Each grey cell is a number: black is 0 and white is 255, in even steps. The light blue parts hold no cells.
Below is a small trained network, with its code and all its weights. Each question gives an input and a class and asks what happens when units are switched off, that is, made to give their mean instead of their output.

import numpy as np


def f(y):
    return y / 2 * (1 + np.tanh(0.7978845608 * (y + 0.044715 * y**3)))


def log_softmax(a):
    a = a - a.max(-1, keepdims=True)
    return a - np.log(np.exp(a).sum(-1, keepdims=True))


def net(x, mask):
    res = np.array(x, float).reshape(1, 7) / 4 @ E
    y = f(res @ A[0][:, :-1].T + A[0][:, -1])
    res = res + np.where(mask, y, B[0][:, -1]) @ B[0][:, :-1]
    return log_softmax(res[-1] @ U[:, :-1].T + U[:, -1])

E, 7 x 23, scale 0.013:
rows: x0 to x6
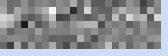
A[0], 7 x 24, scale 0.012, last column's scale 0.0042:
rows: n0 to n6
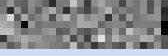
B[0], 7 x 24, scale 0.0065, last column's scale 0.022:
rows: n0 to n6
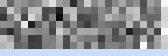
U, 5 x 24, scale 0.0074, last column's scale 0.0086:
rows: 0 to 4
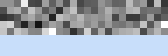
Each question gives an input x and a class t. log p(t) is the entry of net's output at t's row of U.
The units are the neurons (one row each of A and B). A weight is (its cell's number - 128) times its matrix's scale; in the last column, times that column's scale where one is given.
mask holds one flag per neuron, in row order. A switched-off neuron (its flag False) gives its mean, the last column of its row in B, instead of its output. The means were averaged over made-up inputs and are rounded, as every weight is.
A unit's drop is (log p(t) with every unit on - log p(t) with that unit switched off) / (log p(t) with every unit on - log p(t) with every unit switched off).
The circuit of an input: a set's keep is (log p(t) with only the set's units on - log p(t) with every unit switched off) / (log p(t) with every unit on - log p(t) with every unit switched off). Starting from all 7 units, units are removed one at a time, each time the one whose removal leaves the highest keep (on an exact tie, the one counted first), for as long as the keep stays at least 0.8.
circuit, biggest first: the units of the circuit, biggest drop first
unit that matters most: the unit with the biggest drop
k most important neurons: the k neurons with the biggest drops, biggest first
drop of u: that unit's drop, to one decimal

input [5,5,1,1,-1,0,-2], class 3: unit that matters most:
n0
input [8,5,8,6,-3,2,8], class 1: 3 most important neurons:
[n1 n5 n0]
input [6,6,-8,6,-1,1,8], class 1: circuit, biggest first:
[n4 n1]
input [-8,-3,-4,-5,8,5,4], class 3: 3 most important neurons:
[n5 n3 n4]
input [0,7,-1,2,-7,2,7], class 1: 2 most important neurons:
[n0 n1]
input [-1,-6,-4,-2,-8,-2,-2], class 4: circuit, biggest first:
[n0 n4]
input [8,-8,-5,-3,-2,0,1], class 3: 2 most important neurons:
[n6 n4]
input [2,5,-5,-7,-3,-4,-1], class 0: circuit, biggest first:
[n4 n0]
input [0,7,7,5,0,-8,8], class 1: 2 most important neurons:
[n1 n0]
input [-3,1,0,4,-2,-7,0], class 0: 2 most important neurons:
[n3 n0]
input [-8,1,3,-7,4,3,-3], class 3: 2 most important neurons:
[n5 n3]
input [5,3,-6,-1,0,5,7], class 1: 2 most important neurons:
[n4 n1]
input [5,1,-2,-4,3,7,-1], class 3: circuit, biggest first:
[n6 n3]
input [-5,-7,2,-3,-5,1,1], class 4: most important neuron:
[n0]
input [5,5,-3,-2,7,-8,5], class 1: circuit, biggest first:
[n0 n4]
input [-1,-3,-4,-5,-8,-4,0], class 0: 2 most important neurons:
[n4 n5]
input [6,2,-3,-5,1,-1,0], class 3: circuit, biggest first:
[n6 n3]
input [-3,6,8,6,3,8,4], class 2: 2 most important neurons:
[n4 n0]
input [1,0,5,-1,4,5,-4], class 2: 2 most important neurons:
[n4 n1]
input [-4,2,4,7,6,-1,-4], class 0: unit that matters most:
n3
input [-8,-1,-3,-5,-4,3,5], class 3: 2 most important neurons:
[n5 n3]
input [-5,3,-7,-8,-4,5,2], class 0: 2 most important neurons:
[n5 n4]
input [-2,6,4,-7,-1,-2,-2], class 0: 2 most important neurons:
[n0 n5]
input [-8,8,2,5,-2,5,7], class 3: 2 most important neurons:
[n0 n2]
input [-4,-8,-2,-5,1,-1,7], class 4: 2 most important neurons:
[n0 n2]
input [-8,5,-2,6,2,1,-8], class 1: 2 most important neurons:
[n2 n6]
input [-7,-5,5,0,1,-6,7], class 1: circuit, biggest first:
[n1]
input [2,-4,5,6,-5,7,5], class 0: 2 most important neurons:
[n3 n2]
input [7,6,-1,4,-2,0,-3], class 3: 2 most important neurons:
[n0 n6]
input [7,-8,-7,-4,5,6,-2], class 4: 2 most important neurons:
[n0 n4]
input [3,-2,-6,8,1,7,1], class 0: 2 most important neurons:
[n3 n4]
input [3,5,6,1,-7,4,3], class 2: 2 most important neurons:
[n4 n0]
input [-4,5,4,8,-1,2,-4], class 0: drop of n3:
0.8
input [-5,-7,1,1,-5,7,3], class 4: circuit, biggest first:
[n0]
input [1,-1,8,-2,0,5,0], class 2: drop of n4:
0.7
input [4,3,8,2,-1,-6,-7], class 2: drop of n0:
0.0
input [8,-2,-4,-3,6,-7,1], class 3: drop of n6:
0.6
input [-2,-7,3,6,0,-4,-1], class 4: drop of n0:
0.8
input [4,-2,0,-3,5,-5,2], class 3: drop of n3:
0.5
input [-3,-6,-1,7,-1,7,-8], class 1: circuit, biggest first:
[n2]
